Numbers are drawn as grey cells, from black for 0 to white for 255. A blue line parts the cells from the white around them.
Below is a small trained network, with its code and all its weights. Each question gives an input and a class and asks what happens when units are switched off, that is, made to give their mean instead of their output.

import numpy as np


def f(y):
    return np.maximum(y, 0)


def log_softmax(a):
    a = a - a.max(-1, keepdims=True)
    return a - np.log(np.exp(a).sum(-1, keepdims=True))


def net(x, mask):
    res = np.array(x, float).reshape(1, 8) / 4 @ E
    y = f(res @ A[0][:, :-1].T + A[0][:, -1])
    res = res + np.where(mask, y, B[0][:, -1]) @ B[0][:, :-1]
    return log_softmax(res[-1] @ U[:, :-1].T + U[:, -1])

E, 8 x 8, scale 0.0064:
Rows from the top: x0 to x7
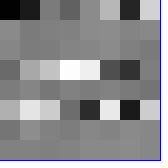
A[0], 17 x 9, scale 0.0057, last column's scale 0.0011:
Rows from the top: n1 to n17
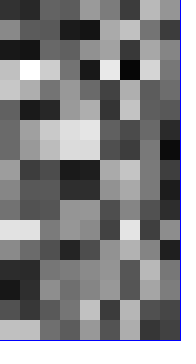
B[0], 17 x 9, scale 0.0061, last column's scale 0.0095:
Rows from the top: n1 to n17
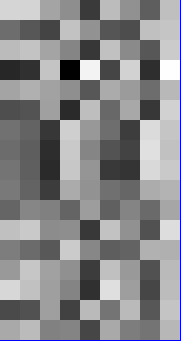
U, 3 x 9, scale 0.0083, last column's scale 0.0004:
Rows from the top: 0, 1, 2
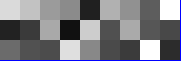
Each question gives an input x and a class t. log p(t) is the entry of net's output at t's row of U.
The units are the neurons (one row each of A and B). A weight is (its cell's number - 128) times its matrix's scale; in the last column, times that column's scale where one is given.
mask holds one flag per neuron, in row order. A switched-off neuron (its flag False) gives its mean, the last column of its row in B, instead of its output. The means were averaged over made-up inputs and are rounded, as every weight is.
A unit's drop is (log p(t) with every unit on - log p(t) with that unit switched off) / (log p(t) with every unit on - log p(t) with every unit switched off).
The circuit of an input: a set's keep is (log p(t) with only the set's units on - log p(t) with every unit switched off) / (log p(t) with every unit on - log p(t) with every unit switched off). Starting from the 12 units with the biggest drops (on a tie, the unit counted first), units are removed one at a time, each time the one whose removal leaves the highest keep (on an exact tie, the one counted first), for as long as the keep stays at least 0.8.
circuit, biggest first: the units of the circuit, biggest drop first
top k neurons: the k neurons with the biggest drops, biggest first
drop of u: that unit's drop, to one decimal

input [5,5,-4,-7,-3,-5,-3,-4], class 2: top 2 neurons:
[n9 n4]
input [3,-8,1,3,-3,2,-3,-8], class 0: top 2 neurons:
[n9 n2]
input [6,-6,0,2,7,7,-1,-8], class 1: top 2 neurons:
[n4 n12]
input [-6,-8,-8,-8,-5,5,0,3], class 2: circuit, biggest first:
[n9 n2]
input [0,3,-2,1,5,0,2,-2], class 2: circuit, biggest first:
[n4 n12]
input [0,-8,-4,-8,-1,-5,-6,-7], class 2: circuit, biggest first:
[n9]
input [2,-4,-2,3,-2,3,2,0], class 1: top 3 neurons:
[n4 n9 n12]
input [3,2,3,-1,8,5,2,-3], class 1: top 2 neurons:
[n4 n12]
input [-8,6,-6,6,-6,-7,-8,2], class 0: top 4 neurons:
[n12 n4 n17 n5]
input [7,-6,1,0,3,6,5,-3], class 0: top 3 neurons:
[n15 n3 n1]
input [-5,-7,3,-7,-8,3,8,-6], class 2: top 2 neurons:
[n9 n2]
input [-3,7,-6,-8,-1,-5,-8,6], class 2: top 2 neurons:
[n9 n4]
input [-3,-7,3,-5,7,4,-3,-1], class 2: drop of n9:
0.2
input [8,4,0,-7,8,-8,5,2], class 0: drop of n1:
0.6
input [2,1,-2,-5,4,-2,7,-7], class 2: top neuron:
[n4]
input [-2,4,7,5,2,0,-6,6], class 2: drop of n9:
0.0
